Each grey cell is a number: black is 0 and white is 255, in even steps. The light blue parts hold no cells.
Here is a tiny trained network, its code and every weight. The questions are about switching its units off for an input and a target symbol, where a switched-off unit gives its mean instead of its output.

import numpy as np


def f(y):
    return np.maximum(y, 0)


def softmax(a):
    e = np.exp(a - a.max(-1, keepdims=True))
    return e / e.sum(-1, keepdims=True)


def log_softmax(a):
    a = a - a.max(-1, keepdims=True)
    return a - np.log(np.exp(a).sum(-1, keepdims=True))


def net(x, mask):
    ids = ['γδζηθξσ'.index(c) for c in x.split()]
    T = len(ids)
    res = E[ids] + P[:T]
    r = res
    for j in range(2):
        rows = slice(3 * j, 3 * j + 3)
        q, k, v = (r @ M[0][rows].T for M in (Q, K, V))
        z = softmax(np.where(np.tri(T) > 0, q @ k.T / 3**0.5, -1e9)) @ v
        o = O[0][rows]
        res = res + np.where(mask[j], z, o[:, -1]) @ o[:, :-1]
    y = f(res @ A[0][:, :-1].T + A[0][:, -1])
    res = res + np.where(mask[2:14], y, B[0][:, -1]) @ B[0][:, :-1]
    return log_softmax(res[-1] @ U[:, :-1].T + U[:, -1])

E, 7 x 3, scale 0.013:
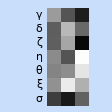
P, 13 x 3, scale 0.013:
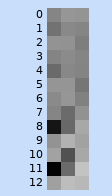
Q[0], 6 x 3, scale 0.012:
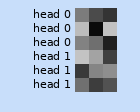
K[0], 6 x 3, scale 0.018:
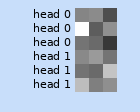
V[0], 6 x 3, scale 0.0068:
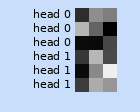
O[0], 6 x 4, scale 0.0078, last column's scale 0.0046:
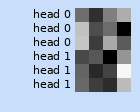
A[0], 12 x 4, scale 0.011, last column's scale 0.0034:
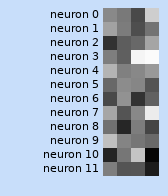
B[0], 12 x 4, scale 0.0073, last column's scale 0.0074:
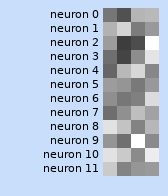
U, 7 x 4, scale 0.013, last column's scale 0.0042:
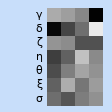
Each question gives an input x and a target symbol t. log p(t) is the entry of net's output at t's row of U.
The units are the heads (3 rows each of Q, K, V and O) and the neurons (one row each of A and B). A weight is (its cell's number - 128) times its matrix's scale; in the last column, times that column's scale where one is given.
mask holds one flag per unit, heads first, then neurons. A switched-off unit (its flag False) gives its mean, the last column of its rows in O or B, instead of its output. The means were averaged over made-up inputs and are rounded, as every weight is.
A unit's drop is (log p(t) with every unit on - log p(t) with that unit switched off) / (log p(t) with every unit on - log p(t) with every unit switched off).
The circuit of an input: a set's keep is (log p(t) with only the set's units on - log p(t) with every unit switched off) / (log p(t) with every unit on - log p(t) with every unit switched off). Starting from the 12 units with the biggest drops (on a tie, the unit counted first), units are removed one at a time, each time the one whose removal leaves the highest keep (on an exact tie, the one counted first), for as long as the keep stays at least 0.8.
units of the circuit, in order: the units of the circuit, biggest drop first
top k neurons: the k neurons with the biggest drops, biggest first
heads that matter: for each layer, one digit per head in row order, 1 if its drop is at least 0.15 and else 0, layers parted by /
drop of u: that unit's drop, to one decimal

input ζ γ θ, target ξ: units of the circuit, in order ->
(head 0; head 1)
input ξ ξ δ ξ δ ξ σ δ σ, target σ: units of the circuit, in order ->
(neuron 2; neuron 8)
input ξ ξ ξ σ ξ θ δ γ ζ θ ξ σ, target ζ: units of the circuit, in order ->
(neuron 10; neuron 8)
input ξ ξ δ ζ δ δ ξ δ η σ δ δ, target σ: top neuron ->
(neuron 2)
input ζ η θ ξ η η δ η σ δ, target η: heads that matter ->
10
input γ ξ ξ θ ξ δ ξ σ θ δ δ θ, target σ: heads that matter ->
01
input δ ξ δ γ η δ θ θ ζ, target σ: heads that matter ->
10
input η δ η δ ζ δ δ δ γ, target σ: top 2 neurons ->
(neuron 8; neuron 10)
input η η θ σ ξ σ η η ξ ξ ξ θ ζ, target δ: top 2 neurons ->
(neuron 10; neuron 8)
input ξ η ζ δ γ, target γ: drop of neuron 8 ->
0.2
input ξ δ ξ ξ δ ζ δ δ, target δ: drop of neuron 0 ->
0.0
